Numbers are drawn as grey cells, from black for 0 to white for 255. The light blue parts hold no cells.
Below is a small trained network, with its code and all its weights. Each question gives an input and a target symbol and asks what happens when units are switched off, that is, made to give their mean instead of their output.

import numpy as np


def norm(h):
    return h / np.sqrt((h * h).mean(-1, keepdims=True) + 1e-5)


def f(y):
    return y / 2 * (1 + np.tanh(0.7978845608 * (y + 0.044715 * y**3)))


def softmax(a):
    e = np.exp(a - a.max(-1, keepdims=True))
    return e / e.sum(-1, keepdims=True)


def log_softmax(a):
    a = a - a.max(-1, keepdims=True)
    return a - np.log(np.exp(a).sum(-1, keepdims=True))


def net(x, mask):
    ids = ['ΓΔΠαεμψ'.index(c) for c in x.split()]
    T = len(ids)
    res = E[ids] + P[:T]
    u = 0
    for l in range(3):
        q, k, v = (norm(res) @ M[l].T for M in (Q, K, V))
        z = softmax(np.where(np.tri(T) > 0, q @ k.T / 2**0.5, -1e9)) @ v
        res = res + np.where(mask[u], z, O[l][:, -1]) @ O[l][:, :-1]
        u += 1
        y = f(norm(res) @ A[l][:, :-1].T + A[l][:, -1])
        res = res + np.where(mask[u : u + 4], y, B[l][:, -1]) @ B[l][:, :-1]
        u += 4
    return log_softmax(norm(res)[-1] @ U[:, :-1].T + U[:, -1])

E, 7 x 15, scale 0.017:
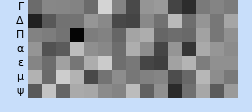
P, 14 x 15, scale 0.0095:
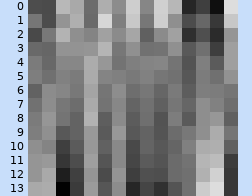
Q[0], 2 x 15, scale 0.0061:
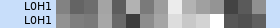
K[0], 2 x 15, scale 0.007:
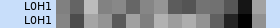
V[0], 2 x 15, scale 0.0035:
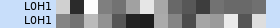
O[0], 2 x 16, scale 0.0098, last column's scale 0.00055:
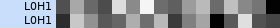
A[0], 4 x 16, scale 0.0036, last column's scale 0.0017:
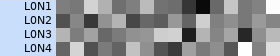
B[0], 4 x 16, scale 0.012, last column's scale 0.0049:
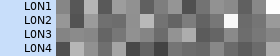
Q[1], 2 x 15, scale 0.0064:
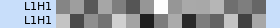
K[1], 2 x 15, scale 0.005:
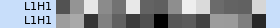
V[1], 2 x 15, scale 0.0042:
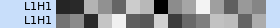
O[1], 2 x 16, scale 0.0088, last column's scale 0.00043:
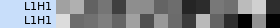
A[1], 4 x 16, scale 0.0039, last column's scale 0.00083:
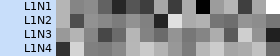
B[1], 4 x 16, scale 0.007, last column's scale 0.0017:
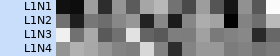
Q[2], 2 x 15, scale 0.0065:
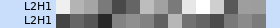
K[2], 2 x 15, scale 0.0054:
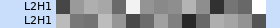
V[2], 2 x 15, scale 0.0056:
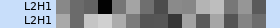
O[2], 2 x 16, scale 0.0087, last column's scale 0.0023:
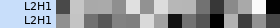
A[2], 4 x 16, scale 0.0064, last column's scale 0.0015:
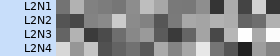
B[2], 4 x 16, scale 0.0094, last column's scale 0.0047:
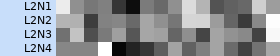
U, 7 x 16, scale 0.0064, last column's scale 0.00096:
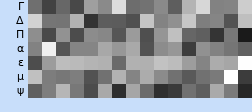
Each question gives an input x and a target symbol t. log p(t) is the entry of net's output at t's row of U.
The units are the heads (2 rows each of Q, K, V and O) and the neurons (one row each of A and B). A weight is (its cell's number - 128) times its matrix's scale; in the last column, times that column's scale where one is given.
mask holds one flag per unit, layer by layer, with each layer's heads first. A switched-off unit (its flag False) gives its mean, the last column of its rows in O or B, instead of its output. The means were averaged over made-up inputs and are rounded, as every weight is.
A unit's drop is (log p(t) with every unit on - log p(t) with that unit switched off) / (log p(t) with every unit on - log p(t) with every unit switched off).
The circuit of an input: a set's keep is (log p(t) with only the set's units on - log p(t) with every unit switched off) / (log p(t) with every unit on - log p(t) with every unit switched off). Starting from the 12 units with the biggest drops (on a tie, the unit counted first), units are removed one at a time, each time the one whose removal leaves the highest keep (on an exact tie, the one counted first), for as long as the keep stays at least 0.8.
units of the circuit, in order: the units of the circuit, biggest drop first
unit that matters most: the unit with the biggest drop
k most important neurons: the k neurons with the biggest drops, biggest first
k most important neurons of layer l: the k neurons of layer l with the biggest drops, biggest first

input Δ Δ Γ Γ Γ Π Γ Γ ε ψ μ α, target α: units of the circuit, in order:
[L0H1; L2N3]
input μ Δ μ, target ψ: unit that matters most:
L2N2
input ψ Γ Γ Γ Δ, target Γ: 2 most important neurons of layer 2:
[L2N3; L2N4]
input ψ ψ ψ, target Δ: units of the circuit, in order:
[L1H1; L2N4]
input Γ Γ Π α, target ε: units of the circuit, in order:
[L2H1; L0H1]
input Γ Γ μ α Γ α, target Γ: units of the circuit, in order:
[L0N4; L1H1]
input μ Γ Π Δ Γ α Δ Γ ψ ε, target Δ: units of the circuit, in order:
[L1H1; L2N4]
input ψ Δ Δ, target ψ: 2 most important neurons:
[L2N2; L2N1]
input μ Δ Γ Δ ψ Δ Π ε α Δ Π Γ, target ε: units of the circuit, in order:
[L2H1; L1H1]
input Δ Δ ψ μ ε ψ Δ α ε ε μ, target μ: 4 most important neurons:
[L2N1; L0N1; L0N4; L1N3]
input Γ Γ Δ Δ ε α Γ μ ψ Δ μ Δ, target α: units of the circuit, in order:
[L2H1; L0N1]
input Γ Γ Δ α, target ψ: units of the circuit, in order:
[L0H1; L2N2]
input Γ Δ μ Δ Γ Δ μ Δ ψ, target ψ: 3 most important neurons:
[L0N2; L2N2; L2N1]
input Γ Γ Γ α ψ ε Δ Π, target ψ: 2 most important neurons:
[L2N2; L0N2]
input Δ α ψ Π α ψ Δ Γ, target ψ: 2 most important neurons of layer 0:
[L0N2; L0N3]
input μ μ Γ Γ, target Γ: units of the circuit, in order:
[L0H1]
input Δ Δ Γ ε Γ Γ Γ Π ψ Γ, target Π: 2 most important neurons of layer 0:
[L0N1; L0N3]
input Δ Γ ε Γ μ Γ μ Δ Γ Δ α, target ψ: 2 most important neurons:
[L2N2; L0N1]
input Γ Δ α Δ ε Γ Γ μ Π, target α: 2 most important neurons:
[L0N1; L2N3]
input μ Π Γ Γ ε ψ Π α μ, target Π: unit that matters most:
L1H1
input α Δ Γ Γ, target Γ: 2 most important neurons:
[L2N4; L0N4]
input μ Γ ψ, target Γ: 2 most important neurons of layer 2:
[L2N4; L2N1]
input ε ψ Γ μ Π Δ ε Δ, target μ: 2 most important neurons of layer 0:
[L0N2; L0N4]
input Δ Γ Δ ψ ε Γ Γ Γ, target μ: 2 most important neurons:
[L2N1; L0N2]
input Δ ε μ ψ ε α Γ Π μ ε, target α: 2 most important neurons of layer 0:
[L0N4; L0N1]
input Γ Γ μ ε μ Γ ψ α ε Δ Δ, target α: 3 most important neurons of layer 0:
[L0N1; L0N4; L0N2]
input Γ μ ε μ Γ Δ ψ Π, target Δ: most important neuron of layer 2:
[L2N4]
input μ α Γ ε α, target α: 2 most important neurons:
[L2N3; L0N4]
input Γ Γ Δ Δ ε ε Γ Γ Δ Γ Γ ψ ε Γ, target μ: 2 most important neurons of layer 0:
[L0N1; L0N4]
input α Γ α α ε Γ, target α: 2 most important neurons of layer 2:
[L2N3; L2N4]
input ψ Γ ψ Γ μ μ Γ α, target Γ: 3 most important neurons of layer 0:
[L0N4; L0N1; L0N2]
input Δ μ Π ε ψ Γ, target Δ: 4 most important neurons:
[L2N4; L1N1; L0N2; L0N3]
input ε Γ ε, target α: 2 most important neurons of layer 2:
[L2N3; L2N1]
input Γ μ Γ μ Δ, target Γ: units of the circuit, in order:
[L0N2]
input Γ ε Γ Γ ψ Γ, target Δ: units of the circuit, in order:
[L2N4; L1H1]
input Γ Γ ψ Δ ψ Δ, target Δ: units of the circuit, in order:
[L2N4; L1H1]
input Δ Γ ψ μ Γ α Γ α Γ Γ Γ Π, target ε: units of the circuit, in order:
[L2H1; L0H1]
